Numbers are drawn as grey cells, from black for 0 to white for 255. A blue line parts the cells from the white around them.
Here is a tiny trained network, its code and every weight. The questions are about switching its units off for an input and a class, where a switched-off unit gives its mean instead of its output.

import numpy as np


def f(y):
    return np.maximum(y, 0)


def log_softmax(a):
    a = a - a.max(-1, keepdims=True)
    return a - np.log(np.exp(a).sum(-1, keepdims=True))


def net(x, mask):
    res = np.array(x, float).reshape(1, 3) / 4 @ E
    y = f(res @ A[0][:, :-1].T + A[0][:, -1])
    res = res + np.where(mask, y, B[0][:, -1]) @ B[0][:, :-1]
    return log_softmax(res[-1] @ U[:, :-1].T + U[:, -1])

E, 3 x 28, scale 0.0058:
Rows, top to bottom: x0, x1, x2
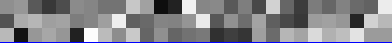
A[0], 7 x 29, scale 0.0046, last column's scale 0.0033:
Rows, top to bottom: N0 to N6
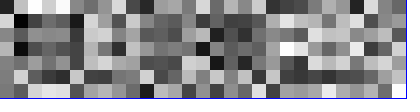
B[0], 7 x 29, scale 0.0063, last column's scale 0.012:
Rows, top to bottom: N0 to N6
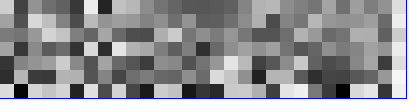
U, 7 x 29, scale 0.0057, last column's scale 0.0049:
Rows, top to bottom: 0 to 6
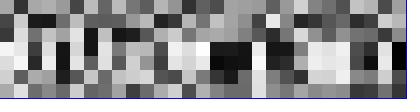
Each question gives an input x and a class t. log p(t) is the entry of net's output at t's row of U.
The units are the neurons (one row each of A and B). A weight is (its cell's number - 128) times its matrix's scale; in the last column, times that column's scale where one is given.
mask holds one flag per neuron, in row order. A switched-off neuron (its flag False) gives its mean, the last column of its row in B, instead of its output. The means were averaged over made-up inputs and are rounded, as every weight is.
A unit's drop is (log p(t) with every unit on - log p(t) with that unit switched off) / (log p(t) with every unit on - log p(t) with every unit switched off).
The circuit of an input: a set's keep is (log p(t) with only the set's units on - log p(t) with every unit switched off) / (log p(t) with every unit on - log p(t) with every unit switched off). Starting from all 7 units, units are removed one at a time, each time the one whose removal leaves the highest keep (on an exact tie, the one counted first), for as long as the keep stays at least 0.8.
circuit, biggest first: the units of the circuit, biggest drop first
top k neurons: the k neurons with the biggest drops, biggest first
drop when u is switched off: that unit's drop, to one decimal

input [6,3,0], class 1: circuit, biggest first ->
[N6]
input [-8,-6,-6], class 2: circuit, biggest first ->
[N6, N0]
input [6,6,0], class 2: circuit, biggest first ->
[N4, N3, N6]
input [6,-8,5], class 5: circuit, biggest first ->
[N6, N3]
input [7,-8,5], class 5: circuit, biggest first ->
[N6, N3]
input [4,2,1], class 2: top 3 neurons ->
[N6, N3, N0]
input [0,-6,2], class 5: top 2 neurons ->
[N6, N4]
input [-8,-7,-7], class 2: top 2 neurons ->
[N6, N0]
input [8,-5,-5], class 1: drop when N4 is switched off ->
0.0
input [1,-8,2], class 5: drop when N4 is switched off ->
0.1
